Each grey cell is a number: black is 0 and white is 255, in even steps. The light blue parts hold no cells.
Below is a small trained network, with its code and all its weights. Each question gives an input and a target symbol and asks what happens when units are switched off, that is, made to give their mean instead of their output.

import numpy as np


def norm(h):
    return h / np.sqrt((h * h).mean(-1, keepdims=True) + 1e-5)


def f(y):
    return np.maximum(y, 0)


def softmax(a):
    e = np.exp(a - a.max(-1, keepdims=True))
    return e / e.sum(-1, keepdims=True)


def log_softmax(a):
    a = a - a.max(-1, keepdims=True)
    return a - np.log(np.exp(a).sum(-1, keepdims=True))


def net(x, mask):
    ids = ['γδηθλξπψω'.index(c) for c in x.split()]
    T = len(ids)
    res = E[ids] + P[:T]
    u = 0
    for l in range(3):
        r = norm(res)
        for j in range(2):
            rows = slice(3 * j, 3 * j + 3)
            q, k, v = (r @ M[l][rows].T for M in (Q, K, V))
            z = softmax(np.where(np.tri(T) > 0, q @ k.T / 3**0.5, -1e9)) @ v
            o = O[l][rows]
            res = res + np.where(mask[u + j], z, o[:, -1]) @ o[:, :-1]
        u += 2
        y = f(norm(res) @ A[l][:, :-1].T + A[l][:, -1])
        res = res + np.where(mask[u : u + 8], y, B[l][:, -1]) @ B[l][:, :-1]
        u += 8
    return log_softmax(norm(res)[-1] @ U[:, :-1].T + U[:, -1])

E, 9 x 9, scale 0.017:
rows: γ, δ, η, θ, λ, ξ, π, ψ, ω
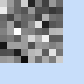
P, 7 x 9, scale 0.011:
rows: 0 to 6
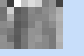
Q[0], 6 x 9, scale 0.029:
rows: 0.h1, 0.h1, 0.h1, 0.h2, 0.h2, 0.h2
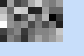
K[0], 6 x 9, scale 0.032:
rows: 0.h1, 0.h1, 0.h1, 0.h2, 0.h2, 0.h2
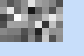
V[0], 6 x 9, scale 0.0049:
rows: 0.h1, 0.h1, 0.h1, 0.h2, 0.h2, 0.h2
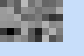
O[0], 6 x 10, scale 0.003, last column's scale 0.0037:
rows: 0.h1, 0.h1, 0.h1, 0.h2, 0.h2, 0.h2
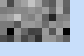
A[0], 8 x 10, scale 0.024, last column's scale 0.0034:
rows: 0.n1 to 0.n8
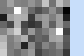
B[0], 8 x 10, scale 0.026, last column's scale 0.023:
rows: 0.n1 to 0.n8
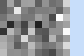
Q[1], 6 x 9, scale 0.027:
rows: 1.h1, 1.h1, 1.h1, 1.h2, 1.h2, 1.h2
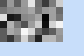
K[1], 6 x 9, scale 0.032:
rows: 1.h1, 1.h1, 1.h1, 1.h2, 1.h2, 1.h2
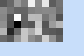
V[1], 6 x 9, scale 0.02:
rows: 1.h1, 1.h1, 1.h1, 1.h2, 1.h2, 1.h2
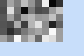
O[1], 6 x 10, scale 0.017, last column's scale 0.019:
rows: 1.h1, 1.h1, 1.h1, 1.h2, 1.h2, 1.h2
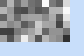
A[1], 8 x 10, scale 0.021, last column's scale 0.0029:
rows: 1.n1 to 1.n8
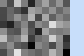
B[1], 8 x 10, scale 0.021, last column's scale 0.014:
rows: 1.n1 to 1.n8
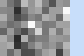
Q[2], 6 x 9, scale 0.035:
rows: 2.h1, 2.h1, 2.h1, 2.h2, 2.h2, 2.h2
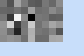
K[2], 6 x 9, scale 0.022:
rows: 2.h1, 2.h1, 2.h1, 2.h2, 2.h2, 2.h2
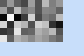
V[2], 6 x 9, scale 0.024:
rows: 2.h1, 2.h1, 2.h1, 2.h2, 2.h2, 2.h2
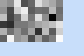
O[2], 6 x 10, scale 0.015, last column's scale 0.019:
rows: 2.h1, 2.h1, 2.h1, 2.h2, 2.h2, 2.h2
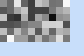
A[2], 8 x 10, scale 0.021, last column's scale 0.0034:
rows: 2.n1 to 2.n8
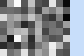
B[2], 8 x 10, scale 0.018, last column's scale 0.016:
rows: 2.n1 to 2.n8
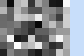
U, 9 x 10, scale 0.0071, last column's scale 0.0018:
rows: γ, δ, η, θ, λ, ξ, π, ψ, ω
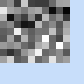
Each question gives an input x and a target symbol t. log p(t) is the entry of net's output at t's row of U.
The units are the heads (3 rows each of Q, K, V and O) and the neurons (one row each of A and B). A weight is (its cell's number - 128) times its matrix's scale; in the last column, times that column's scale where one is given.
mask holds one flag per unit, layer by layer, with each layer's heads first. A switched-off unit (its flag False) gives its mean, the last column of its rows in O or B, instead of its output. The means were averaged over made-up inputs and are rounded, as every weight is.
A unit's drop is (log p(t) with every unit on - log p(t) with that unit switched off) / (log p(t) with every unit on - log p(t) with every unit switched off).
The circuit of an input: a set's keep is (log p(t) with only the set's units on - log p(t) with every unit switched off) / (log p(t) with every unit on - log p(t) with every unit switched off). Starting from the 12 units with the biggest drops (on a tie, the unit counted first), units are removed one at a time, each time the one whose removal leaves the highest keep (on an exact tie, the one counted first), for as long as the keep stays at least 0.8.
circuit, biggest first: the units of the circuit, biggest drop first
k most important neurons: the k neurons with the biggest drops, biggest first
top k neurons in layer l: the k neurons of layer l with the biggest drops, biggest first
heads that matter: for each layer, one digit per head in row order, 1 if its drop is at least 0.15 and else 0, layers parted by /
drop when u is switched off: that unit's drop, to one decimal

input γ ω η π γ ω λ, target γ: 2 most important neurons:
0.n6; 0.n5
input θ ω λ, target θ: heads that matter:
00 / 10 / 11
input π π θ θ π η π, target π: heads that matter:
00 / 00 / 01
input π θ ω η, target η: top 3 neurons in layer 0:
0.n4; 0.n2; 0.n5
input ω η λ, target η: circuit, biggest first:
0.n4; 0.h2
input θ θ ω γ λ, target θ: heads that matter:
00 / 11 / 01
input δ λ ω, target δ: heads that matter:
00 / 01 / 01
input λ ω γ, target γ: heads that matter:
00 / 00 / 00
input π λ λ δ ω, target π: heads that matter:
00 / 01 / 11
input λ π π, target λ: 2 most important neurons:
0.n2; 0.n5
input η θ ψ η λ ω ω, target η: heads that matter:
01 / 00 / 01
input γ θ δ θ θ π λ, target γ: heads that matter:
00 / 10 / 10
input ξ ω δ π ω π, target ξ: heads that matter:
00 / 10 / 00
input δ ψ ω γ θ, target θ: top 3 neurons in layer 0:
0.n1; 0.n5; 0.n7
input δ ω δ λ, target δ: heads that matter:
00 / 10 / 11
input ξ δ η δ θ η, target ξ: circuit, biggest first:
1.h1; 0.n5
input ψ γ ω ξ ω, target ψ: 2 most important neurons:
0.n5; 0.n1
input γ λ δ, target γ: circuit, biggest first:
0.n6; 1.h2
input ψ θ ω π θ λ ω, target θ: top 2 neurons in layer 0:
0.n5; 0.n3
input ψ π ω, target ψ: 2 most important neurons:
0.n5; 0.n3
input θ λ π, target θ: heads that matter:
00 / 11 / 01
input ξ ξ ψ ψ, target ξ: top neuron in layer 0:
0.n5
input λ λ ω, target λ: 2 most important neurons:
0.n2; 2.n1
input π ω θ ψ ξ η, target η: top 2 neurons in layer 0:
0.n4; 0.n5
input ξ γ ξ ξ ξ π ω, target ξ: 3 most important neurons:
0.n5; 0.n3; 0.n7
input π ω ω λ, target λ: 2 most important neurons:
0.n2; 1.n8
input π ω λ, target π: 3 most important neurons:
0.n3; 1.n1; 0.n5
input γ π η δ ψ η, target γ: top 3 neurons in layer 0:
0.n6; 0.n2; 0.n5
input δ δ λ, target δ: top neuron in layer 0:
0.n8
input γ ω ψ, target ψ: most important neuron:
0.n7
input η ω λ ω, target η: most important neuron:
0.n2
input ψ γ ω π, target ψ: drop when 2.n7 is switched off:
0.2
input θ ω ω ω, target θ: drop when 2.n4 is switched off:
0.1
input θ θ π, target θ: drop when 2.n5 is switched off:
0.0
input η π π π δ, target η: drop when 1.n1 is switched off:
0.1
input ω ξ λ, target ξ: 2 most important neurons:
0.n5; 2.n1
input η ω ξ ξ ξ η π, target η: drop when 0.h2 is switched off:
0.5
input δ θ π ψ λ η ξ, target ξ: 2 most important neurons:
0.n5; 0.n7
